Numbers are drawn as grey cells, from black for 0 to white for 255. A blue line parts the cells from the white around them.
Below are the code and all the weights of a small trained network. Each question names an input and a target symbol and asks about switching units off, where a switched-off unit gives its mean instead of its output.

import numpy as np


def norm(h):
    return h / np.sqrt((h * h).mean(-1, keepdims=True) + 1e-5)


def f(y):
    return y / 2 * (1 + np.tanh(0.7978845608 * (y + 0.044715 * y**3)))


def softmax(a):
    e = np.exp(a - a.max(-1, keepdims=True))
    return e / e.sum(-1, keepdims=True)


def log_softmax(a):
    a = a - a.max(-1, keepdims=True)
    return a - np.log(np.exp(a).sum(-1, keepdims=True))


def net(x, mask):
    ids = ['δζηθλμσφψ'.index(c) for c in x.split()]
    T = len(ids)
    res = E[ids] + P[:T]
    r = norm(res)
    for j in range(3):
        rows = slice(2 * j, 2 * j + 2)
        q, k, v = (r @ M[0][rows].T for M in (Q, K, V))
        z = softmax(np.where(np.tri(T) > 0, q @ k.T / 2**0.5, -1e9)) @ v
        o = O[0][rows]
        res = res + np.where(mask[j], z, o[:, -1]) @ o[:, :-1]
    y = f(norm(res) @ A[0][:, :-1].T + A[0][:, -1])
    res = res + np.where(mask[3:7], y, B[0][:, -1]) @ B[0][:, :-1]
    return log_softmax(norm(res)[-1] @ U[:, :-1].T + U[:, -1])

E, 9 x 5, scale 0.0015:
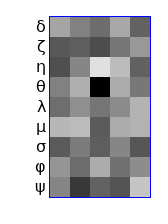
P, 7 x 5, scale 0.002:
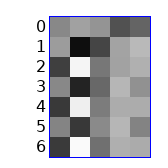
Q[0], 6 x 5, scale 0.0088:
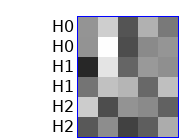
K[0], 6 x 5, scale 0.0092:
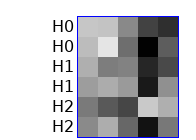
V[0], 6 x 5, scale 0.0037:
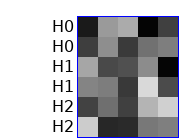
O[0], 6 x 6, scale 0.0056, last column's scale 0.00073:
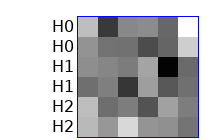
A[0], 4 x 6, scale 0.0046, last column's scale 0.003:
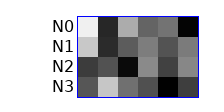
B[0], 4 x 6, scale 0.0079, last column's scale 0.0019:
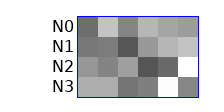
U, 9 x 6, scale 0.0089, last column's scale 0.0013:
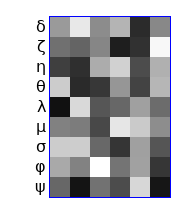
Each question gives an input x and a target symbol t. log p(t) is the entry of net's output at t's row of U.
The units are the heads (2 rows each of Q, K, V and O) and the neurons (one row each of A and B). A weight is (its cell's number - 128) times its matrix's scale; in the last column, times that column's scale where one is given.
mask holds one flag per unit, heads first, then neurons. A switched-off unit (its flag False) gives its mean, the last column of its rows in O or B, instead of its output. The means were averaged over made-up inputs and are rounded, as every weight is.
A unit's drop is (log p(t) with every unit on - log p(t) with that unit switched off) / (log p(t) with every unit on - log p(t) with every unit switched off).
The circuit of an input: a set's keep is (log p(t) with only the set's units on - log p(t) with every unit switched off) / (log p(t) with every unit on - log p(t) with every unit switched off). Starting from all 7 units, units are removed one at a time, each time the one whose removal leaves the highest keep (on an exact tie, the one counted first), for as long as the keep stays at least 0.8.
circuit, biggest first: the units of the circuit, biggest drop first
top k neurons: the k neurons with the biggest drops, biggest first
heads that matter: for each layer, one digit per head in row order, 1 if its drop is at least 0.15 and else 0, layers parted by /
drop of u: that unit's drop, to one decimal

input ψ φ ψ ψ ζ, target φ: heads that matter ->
010
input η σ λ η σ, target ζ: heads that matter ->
101
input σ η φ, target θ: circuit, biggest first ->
[H0]
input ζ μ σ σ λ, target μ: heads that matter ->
100
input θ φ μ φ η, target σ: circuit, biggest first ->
[N3; N2; H1; H2]
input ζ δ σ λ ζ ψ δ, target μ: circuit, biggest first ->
[H0; N0; N1]
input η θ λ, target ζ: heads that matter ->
101
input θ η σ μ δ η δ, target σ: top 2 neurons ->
[N3; N2]
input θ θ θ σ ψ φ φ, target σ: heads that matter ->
010
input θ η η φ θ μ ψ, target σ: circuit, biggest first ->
[H1; N3; N2]
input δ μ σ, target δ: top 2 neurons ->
[N3; N2]
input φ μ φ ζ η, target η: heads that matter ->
101
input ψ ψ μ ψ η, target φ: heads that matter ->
010
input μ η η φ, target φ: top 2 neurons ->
[N1; N0]
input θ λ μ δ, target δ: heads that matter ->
111
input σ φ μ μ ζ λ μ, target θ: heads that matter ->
101
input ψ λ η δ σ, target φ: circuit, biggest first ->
[H1]
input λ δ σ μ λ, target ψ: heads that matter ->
111
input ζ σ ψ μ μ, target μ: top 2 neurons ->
[N0; N1]
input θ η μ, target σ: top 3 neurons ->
[N3; N2; N0]
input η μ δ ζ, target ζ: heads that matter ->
100
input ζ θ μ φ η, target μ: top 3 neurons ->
[N0; N1; N2]
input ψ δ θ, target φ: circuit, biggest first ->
[H1; H0]
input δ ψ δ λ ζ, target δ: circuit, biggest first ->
[H1]
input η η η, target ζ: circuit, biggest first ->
[H2; N2; H0]
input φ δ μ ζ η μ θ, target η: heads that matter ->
111
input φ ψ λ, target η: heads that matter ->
101
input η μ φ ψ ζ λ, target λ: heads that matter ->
100
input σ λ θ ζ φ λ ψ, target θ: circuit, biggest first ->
[H0]
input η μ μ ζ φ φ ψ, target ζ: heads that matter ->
001
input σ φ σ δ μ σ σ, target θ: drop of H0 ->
0.9
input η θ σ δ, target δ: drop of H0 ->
0.4
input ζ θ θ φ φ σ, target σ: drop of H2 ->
0.0
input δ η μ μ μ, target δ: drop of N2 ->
0.1
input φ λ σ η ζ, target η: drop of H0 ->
0.4
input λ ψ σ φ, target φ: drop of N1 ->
0.3
